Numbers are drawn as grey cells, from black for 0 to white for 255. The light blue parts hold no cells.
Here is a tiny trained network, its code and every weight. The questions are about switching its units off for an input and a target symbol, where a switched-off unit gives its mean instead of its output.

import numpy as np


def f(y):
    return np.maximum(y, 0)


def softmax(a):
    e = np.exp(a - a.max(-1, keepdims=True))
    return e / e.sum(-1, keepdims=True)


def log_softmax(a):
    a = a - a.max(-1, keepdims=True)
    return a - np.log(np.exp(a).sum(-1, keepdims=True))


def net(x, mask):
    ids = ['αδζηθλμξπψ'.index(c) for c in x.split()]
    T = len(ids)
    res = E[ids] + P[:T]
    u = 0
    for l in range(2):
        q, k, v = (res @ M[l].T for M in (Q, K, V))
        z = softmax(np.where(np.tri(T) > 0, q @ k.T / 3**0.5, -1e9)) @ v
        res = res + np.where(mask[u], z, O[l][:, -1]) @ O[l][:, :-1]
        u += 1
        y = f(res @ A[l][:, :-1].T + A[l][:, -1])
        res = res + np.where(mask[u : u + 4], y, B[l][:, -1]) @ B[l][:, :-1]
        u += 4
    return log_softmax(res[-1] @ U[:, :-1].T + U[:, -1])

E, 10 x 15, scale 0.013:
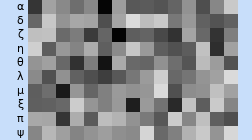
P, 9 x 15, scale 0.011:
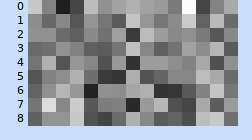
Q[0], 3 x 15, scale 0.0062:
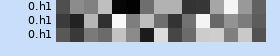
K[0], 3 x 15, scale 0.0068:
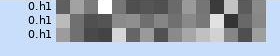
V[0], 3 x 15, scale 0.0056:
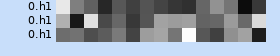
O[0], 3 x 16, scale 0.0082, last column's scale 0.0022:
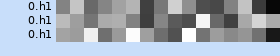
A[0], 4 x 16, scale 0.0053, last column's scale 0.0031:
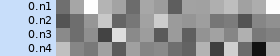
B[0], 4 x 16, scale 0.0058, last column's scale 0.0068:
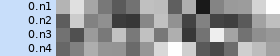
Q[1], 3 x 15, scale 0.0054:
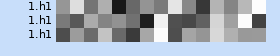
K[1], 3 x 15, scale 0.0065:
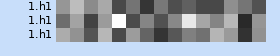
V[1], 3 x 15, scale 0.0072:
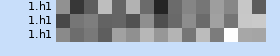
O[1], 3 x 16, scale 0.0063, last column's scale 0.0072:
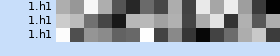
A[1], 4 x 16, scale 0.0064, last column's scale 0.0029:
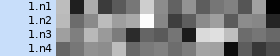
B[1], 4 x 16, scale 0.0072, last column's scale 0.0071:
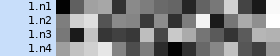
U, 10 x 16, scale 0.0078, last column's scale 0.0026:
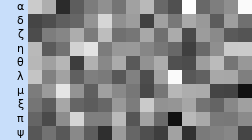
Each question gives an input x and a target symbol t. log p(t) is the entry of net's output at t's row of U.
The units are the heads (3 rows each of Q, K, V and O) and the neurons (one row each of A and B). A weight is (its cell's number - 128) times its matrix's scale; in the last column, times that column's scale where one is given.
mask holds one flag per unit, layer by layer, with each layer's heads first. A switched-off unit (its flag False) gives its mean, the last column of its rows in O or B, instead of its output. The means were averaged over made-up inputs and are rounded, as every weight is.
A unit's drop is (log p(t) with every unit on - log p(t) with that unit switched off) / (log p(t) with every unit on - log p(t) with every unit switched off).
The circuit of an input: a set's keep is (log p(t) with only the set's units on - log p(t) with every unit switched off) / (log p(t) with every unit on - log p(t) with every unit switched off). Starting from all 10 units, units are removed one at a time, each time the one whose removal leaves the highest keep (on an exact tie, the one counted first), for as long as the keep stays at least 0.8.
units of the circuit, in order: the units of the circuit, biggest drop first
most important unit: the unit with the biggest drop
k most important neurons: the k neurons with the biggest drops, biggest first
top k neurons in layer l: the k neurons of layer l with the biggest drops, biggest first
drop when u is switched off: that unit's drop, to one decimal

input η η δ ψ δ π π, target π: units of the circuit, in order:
0.h1, 1.h1
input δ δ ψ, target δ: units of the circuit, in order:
1.h1, 0.h1, 0.n2, 1.n1
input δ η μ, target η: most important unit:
1.h1
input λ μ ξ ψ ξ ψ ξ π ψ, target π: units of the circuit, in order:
0.h1, 1.n2
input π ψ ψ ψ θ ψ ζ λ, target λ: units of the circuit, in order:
1.n1, 1.h1
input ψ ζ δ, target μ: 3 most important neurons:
1.n4, 0.n1, 0.n4
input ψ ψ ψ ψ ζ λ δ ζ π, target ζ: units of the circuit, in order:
1.h1, 0.h1
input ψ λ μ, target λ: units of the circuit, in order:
0.h1, 1.n2, 1.h1
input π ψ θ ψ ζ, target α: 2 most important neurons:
1.n2, 1.n1
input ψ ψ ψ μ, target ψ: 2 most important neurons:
1.n2, 1.n1
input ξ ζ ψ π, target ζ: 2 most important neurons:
0.n4, 0.n1
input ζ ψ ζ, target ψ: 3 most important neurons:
0.n1, 1.n4, 1.n3
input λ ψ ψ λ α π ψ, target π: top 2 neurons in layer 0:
0.n2, 0.n3
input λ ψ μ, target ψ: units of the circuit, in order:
1.h1, 1.n1, 1.n2, 0.h1
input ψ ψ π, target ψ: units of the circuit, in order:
1.h1, 0.h1, 1.n2
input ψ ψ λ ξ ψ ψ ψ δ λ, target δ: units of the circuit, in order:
1.h1, 0.h1, 0.n2
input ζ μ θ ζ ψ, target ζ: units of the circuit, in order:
0.h1, 1.h1
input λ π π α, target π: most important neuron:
1.n2
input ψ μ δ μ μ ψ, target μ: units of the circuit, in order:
0.h1, 1.n1, 1.n2, 1.h1
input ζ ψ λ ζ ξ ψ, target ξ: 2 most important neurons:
1.n3, 0.n2
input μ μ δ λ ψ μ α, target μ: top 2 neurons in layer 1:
1.n1, 1.n2
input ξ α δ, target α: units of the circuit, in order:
1.h1
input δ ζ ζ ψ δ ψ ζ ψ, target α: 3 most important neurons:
1.n2, 1.n1, 0.n4
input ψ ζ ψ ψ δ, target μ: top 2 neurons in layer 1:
1.n4, 1.n3
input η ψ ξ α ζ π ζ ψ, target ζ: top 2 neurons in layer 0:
0.n1, 0.n3
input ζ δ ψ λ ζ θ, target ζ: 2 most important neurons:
0.n4, 0.n1
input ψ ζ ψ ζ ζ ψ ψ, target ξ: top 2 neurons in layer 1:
1.n3, 1.n2
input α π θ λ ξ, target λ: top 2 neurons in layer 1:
1.n2, 1.n1
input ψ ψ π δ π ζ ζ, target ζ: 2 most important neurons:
0.n1, 0.n3
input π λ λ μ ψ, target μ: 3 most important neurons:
1.n1, 0.n1, 1.n2
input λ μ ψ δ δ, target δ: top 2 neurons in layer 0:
0.n2, 0.n1
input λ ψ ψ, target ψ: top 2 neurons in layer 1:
1.n1, 1.n2
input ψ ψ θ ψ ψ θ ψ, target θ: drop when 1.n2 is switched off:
0.2
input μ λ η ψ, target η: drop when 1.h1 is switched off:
0.7
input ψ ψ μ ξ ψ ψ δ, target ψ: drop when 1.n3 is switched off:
0.0
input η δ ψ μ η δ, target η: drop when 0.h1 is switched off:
0.1
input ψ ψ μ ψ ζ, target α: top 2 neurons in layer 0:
0.n2, 0.n1
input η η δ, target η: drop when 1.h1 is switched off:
0.5
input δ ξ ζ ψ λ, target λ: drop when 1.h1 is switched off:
0.5
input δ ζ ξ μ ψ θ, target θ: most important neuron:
0.n4
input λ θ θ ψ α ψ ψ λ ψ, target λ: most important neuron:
1.n2
